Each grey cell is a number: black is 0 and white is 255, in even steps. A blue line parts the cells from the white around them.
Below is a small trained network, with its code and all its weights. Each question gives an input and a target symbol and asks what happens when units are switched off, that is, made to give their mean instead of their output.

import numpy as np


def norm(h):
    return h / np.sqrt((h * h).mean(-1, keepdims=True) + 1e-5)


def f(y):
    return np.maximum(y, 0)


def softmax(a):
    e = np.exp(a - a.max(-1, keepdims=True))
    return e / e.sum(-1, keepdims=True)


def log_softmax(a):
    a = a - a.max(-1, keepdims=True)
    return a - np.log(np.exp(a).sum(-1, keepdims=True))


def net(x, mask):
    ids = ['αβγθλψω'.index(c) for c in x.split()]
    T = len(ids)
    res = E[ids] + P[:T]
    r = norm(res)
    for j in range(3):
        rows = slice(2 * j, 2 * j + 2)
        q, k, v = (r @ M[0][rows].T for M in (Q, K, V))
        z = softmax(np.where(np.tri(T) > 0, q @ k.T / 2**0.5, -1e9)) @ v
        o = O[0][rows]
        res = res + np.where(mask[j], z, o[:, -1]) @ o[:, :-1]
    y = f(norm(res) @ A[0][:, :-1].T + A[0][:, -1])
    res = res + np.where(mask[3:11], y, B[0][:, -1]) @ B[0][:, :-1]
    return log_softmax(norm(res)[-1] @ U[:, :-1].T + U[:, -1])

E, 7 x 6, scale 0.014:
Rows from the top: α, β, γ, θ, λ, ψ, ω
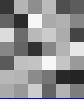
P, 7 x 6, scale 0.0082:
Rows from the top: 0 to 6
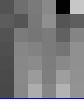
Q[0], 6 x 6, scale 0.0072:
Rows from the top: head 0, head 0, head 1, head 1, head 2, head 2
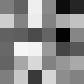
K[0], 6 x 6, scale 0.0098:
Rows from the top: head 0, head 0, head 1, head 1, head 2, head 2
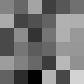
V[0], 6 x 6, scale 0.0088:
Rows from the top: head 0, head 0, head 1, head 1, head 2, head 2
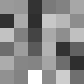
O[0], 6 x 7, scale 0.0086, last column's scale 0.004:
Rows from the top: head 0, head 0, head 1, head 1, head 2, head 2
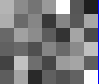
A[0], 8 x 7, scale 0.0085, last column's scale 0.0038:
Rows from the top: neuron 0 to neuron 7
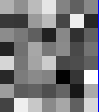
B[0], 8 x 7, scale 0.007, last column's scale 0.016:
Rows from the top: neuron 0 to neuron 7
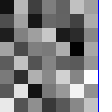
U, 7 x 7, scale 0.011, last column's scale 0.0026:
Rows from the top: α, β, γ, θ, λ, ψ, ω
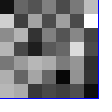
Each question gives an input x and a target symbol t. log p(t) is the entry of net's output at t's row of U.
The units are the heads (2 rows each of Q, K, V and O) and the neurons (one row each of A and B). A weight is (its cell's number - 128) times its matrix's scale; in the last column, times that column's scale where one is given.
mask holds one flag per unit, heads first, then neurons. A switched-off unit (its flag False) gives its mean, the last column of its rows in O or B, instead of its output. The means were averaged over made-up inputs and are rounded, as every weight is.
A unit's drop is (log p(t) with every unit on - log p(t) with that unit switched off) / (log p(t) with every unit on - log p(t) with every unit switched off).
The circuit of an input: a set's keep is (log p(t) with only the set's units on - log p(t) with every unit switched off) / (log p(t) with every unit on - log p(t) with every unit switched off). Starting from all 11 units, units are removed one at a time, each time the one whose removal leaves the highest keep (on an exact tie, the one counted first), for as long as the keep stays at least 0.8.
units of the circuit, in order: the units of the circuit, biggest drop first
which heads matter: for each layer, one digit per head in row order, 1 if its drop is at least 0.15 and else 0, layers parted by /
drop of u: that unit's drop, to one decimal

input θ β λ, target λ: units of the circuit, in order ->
(head 2; neuron 0; head 0; neuron 5)
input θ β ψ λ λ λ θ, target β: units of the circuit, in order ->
(head 0)
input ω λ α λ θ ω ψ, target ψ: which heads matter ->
110
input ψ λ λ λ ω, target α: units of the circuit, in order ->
(head 2; neuron 2)
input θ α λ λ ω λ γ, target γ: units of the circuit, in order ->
(neuron 5; neuron 0)
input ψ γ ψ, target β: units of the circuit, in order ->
(neuron 5; neuron 1)
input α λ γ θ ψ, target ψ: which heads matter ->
010
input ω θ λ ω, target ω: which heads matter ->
101
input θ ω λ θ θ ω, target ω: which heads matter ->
001
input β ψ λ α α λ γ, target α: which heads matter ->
100
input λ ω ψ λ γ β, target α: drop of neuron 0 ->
-0.2
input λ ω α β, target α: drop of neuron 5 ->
-0.1
